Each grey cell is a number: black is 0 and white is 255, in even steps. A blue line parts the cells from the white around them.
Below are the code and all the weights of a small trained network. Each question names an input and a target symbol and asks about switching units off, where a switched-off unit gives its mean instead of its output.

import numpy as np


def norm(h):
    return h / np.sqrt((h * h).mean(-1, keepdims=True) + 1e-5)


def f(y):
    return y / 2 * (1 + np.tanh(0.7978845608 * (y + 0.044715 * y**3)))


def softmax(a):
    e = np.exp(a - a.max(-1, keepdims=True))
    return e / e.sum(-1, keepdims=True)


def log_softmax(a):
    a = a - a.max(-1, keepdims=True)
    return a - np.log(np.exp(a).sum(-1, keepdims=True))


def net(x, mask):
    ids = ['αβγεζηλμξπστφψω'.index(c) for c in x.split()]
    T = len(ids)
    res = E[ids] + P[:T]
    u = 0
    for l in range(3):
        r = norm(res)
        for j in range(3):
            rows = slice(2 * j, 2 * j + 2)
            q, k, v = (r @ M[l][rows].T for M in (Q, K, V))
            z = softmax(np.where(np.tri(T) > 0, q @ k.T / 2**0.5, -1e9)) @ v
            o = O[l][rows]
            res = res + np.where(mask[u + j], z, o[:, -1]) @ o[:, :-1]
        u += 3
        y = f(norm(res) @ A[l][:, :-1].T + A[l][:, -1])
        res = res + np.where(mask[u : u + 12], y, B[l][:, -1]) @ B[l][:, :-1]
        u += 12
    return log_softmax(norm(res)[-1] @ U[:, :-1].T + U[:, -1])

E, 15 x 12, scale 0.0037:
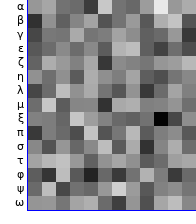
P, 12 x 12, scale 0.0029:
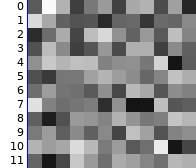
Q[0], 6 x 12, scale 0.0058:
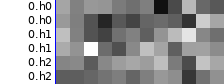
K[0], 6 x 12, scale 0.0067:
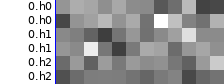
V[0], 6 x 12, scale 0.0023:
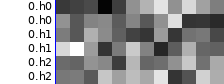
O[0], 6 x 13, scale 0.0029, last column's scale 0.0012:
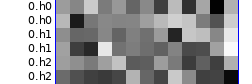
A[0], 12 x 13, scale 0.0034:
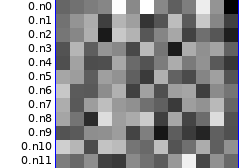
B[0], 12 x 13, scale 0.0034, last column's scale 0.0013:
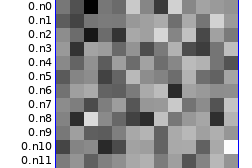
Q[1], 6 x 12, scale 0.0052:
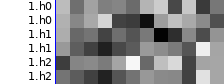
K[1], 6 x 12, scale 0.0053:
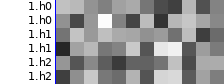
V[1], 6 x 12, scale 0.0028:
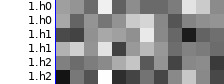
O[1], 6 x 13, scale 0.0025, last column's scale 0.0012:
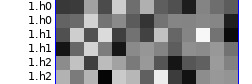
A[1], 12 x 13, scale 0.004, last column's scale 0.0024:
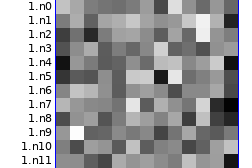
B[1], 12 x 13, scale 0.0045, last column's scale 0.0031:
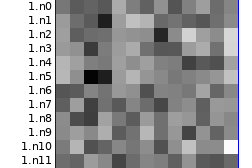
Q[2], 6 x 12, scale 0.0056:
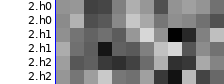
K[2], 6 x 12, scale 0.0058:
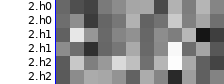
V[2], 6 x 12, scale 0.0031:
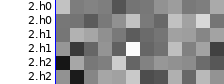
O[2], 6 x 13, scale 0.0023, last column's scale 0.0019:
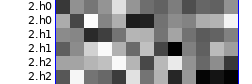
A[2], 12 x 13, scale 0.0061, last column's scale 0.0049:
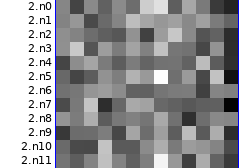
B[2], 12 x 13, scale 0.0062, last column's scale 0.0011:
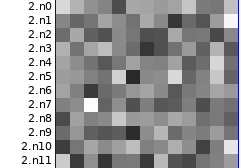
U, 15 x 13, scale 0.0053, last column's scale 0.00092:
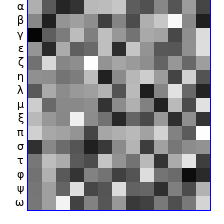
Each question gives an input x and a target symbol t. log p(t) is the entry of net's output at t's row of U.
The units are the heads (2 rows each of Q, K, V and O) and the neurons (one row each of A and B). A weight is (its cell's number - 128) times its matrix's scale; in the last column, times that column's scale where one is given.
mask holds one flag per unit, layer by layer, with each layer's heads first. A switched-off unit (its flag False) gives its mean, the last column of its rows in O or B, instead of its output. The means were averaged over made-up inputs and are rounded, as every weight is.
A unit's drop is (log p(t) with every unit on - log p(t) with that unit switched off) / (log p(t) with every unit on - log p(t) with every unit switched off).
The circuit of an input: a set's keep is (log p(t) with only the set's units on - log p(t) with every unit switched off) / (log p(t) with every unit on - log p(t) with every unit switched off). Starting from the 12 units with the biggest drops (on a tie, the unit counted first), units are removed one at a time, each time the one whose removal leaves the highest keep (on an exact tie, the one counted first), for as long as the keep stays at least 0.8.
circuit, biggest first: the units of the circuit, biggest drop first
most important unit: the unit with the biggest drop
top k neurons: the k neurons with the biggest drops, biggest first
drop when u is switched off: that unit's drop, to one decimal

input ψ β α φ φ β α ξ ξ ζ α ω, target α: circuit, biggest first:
(1.n1)
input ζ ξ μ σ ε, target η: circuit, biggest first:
(0.h0; 2.n5)
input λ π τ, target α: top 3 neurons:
(1.n5; 1.n1; 2.n1)
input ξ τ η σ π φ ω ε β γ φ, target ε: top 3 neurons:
(1.n2; 1.n10; 2.n11)
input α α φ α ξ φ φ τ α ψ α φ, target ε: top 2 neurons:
(0.n10; 1.n2)
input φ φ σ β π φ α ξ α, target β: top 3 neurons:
(0.n8; 0.n10; 0.n9)
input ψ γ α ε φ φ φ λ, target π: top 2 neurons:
(0.n7; 2.n0)
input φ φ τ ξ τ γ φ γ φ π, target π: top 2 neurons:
(2.n0; 0.n4)
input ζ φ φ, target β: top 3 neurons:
(0.n10; 0.n0; 1.n10)
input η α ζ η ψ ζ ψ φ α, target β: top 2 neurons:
(0.n8; 0.n11)
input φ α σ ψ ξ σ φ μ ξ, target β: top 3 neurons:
(0.n8; 0.n9; 1.n2)
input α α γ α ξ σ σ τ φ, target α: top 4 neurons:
(1.n5; 0.n9; 0.n8; 0.n11)
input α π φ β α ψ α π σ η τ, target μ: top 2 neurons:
(2.n11; 1.n2)
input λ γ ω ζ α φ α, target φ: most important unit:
0.h1
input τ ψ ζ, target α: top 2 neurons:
(1.n5; 0.n0)
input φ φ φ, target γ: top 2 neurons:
(0.n10; 1.n5)
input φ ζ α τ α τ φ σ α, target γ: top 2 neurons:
(0.n8; 2.n10)
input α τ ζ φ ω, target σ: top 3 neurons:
(0.n10; 2.n9; 0.n3)
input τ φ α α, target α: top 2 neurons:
(1.n5; 2.n1)
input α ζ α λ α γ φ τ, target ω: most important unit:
1.h1
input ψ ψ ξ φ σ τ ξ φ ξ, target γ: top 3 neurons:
(0.n8; 2.n10; 0.n0)
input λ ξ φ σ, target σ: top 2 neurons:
(2.n9; 1.n7)
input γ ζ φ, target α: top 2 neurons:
(1.n5; 1.n4)
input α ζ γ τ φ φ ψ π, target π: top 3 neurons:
(2.n0; 1.n10; 1.n2)
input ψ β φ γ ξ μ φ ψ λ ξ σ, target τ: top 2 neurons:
(2.n4; 1.n2)
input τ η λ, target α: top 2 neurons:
(1.n5; 1.n1)
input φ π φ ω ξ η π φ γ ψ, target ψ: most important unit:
1.n9
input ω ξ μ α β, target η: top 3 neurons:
(2.n5; 0.n3; 1.n2)
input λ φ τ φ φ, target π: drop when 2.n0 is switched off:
0.4
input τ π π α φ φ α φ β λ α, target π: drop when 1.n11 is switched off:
0.0
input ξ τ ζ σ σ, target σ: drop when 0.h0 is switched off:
0.1
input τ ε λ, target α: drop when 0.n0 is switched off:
0.2
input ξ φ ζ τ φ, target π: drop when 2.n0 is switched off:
0.3
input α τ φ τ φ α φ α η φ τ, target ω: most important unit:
0.h0
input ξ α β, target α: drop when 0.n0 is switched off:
0.2
